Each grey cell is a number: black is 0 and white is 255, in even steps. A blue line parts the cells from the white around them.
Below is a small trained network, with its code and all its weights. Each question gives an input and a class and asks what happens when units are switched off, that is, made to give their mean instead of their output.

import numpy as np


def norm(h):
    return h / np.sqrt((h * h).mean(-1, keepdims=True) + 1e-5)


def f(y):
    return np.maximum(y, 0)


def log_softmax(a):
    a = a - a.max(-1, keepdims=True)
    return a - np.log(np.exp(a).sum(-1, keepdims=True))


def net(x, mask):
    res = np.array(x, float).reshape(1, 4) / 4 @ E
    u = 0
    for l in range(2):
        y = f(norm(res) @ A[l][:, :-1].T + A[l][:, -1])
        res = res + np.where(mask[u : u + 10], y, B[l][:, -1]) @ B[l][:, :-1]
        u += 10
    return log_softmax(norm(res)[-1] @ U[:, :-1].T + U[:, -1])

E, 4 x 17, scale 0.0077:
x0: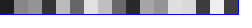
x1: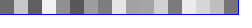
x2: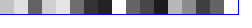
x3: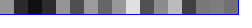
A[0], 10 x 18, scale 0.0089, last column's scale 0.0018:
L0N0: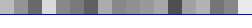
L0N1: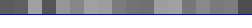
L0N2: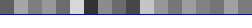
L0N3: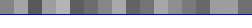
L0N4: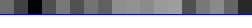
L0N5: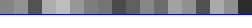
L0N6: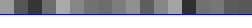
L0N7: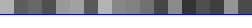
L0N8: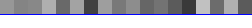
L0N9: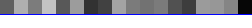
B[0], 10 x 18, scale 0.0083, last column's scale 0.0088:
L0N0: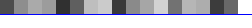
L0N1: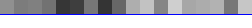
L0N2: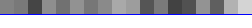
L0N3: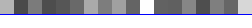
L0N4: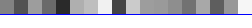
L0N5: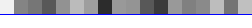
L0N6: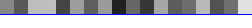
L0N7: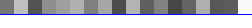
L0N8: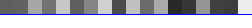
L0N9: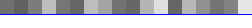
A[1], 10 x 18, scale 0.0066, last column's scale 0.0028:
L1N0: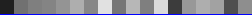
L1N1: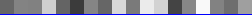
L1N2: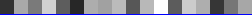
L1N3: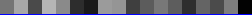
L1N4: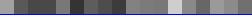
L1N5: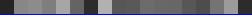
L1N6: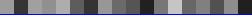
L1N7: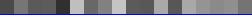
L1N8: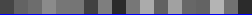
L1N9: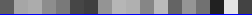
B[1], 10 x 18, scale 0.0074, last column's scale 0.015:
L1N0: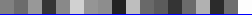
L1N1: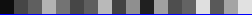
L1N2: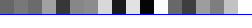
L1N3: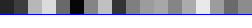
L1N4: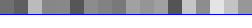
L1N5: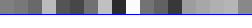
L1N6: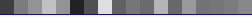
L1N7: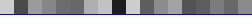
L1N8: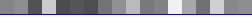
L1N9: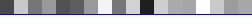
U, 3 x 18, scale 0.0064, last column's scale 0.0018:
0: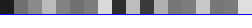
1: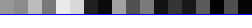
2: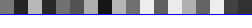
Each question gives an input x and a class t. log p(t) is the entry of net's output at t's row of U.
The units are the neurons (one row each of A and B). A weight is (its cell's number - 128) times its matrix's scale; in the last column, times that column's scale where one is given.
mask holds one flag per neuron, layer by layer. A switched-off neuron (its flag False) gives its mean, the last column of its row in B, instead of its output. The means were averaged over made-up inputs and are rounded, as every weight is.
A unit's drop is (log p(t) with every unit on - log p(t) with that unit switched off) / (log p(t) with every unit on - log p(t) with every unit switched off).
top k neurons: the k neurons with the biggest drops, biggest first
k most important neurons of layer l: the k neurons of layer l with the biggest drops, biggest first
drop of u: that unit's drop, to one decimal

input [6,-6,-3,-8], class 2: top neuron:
L1N2
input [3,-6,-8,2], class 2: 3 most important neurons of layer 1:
L1N2, L1N1, L1N9
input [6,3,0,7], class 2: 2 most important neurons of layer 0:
L0N0, L0N9
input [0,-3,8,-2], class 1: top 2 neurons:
L0N5, L1N2
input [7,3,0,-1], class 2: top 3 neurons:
L0N0, L0N5, L0N9
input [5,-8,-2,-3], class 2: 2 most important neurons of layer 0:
L0N1, L0N8
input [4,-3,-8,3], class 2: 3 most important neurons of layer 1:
L1N2, L1N1, L1N9
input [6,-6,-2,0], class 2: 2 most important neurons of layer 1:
L1N2, L1N1
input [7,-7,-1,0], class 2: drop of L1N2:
0.2
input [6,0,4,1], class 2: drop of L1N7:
0.0
